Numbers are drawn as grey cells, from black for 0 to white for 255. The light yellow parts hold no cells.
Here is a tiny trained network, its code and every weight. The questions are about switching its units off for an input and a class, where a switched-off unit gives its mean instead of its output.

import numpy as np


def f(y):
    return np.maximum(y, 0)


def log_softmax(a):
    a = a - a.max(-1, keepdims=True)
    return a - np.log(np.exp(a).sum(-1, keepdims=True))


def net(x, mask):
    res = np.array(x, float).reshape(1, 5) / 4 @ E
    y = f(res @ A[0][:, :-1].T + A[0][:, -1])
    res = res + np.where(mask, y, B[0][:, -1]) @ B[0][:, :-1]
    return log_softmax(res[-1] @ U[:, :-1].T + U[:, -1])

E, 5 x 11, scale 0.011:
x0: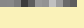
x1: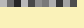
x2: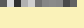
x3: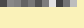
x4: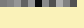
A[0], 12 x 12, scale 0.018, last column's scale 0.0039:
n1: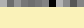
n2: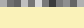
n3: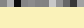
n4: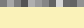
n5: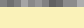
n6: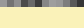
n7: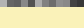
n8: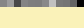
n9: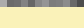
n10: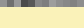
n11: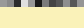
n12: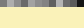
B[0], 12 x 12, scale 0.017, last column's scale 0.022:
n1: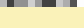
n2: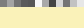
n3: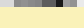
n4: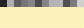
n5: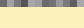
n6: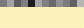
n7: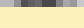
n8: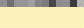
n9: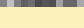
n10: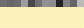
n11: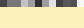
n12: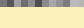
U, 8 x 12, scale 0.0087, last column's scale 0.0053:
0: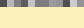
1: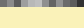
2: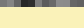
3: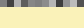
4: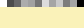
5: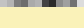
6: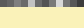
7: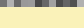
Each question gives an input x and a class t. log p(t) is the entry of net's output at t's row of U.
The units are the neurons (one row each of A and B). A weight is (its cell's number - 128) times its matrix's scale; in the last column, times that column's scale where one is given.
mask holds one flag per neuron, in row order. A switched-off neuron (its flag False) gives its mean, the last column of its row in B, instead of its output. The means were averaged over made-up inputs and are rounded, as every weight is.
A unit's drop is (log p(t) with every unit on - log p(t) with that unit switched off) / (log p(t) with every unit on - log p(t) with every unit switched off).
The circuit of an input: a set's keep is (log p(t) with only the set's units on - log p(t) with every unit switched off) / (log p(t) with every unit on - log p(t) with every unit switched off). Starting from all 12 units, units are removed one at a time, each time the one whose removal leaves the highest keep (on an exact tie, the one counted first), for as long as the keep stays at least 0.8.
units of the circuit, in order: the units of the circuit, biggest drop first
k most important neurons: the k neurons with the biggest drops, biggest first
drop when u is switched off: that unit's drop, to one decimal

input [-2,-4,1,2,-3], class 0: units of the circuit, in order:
[n1]
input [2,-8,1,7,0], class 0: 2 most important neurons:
[n1, n11]
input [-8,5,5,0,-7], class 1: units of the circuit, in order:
[n2, n11]
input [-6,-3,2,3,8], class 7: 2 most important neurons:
[n11, n2]
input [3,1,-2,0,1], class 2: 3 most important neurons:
[n11, n1, n3]
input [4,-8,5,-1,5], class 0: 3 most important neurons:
[n4, n12, n8]
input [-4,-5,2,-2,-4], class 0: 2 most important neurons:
[n1, n8]
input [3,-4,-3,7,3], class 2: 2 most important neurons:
[n11, n6]
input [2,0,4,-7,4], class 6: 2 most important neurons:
[n1, n4]
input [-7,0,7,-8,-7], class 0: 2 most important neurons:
[n11, n2]
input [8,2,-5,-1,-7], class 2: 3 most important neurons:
[n1, n10, n3]
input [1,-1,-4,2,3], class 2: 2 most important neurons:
[n11, n3]
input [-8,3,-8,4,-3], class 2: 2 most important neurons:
[n1, n3]
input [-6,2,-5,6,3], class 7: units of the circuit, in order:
[n2]
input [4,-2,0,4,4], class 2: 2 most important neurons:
[n11, n6]
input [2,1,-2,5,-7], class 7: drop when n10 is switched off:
0.1
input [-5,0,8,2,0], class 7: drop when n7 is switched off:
0.0
